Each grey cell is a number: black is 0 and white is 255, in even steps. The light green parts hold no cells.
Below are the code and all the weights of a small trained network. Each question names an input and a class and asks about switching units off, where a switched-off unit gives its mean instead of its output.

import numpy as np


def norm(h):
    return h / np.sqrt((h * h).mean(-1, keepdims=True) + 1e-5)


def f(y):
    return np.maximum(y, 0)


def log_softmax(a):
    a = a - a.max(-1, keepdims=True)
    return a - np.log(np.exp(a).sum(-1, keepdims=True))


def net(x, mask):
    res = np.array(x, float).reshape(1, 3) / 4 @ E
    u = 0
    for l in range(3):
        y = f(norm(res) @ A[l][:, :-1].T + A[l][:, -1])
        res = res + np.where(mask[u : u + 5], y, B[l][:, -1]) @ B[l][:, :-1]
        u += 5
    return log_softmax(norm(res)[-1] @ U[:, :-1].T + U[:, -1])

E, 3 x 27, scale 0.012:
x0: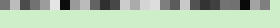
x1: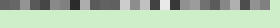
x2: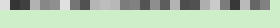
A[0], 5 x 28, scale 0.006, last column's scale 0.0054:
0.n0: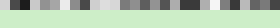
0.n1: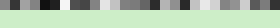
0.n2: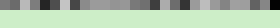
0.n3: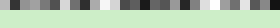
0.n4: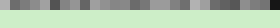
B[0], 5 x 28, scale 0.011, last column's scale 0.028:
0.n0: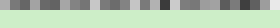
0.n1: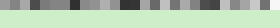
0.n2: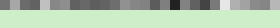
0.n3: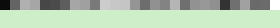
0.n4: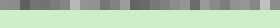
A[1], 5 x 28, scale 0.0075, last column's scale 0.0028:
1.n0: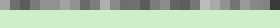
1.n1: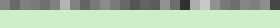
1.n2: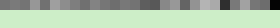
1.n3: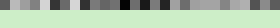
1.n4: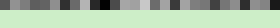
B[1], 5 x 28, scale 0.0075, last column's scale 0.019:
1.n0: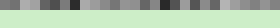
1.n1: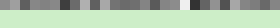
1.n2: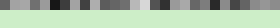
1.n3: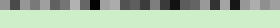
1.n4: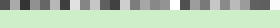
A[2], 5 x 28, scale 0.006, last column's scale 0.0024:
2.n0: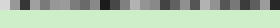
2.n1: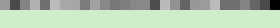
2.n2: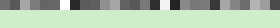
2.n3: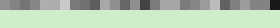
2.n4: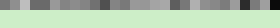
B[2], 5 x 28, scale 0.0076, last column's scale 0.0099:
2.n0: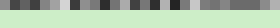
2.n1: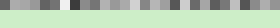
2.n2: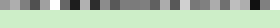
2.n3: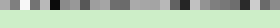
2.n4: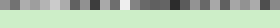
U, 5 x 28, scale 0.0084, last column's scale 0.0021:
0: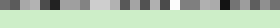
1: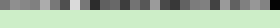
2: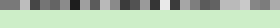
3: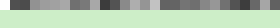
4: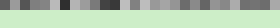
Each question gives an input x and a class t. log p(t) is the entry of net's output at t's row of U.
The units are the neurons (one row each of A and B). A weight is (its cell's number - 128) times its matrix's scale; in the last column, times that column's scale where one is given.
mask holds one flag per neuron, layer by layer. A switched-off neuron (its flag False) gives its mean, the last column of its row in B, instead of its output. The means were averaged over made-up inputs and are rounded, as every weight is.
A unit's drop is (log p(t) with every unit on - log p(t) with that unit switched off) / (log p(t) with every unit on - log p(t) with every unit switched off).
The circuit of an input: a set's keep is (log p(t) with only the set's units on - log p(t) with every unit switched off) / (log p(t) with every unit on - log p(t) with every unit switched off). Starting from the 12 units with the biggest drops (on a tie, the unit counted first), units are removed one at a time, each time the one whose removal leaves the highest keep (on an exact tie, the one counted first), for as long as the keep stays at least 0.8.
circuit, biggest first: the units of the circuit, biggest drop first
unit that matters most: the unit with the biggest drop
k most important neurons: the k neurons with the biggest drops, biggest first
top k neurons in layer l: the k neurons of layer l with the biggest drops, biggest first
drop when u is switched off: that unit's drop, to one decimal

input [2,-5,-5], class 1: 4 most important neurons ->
[1.n3; 0.n1; 0.n3; 0.n2]
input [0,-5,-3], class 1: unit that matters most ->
0.n1
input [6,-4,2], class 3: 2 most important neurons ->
[0.n3; 0.n1]
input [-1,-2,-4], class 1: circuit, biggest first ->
[0.n1; 1.n3; 0.n3]
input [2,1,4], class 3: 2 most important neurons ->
[0.n3; 2.n0]
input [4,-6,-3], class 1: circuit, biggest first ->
[1.n3; 0.n3; 0.n1]
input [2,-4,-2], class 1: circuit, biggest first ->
[0.n1; 0.n3; 1.n3]
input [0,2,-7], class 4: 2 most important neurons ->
[0.n1; 0.n3]
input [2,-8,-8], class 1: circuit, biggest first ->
[1.n3; 0.n3]
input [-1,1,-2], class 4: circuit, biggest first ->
[0.n1; 0.n3]
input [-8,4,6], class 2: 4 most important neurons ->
[0.n1; 0.n2; 1.n4; 2.n2]
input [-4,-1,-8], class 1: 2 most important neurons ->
[0.n1; 1.n3]
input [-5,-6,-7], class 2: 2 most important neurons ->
[0.n0; 1.n4]
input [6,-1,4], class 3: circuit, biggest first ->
[0.n3]
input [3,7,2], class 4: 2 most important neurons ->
[0.n1; 0.n0]
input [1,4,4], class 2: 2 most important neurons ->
[0.n3; 1.n4]
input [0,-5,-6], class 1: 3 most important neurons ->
[0.n1; 1.n3; 0.n3]
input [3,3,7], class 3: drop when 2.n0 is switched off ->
0.3
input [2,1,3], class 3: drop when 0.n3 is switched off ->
0.8
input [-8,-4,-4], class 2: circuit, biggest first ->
[0.n1]
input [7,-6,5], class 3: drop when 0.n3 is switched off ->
0.9
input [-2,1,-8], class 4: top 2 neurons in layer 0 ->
[0.n1; 0.n3]
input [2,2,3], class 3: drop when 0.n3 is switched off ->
1.1
